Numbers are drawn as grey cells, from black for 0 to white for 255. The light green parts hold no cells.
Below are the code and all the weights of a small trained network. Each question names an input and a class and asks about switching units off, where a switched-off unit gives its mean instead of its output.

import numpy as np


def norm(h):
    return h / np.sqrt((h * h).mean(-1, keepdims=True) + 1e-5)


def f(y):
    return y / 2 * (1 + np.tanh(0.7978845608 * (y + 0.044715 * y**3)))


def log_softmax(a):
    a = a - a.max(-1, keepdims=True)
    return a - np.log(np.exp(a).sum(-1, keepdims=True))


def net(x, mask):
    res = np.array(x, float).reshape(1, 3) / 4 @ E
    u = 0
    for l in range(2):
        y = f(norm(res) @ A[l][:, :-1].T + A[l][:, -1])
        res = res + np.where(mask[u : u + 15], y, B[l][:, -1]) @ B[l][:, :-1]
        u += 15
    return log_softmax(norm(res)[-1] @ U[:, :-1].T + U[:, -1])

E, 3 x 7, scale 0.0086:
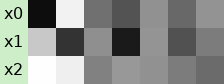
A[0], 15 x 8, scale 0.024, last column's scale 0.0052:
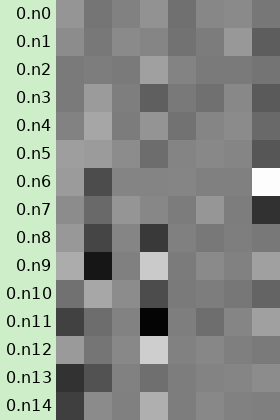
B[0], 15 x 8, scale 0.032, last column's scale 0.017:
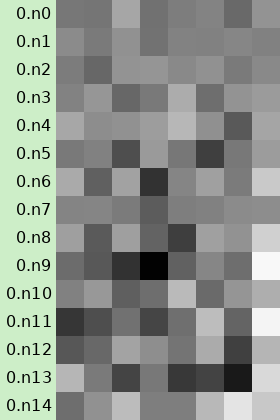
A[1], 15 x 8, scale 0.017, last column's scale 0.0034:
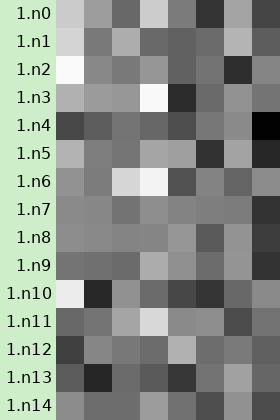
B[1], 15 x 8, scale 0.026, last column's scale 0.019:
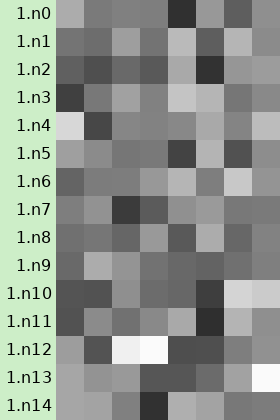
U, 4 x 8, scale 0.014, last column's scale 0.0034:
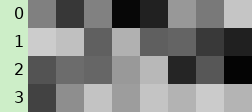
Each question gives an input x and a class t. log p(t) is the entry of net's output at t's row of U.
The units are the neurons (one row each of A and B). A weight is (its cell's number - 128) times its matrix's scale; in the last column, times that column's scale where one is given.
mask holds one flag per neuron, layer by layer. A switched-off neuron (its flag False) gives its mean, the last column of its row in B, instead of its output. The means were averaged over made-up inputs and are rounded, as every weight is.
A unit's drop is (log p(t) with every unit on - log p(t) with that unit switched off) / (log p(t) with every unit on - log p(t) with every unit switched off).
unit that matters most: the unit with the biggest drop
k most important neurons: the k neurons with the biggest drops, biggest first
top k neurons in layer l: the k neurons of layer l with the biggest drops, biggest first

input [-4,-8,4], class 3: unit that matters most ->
0.n13
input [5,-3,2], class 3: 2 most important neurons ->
0.n13; 0.n14
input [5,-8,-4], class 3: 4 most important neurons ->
0.n9; 0.n14; 0.n11; 0.n6
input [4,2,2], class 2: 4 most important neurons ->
0.n14; 0.n9; 0.n8; 0.n10
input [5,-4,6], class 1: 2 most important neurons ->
0.n11; 0.n9
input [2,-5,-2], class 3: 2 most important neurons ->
0.n9; 0.n14
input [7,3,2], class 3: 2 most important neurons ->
0.n13; 0.n9
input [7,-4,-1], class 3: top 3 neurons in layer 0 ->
0.n9; 0.n14; 0.n8
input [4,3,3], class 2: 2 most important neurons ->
0.n9; 0.n14
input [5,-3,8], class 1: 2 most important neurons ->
0.n11; 0.n9
